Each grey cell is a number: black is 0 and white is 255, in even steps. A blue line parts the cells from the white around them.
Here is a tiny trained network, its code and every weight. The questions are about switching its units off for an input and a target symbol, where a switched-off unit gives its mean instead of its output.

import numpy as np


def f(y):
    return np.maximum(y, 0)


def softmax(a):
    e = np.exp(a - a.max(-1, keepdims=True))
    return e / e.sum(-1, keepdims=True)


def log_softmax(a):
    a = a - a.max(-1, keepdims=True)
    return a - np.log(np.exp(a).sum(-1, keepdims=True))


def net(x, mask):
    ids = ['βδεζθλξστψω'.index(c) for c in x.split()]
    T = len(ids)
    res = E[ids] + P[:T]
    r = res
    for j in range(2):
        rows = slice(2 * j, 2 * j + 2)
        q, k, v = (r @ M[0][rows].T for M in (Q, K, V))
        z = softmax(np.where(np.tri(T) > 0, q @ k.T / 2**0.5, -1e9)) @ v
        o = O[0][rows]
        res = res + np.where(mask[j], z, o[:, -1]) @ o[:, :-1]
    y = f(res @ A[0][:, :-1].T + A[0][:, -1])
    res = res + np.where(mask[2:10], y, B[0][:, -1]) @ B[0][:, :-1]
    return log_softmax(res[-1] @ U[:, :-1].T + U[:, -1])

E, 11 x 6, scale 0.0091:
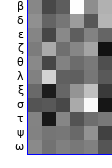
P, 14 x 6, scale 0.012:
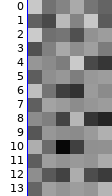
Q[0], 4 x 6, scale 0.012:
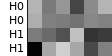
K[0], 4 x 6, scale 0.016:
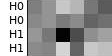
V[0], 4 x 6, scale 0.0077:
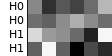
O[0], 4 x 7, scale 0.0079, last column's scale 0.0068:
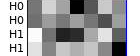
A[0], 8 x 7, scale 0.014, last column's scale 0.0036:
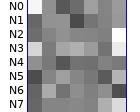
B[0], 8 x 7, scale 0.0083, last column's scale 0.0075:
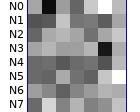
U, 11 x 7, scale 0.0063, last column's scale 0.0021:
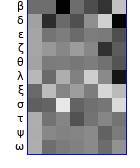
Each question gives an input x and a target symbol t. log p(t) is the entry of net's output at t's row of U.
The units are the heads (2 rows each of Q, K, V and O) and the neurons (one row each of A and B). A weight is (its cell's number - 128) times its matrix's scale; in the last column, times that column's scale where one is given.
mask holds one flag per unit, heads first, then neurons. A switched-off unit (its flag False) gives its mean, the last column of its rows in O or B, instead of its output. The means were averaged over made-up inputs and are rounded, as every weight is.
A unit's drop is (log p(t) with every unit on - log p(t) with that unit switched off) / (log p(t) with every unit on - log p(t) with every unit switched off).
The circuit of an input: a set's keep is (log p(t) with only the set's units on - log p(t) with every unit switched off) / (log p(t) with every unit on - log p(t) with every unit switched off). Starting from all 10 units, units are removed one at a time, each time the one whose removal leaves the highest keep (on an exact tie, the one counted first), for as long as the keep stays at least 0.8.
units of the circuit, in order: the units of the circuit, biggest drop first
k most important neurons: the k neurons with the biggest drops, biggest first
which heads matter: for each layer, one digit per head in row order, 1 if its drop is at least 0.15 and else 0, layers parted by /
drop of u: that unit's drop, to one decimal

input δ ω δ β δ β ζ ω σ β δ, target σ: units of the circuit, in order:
(H1)
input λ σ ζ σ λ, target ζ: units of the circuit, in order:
(H1; N3; H0)
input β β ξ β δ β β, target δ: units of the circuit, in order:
(H1; N0)
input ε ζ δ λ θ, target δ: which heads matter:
01
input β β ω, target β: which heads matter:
01
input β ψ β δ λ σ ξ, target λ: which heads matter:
01
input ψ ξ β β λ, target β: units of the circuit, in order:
(H1; N4; N0)
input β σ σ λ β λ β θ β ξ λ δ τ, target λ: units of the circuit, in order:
(H1; N0; N3)
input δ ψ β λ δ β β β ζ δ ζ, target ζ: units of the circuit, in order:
(H1; N3)
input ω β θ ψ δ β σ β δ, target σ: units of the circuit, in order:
(H1; N5)
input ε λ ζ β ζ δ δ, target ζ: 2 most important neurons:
(N3; N0)
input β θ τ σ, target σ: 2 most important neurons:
(N1; N5)
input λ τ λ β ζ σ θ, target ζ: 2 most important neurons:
(N3; N0)
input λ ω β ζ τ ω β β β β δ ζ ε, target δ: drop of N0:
0.6
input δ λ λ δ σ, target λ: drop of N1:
0.0
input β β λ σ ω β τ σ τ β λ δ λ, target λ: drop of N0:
0.4
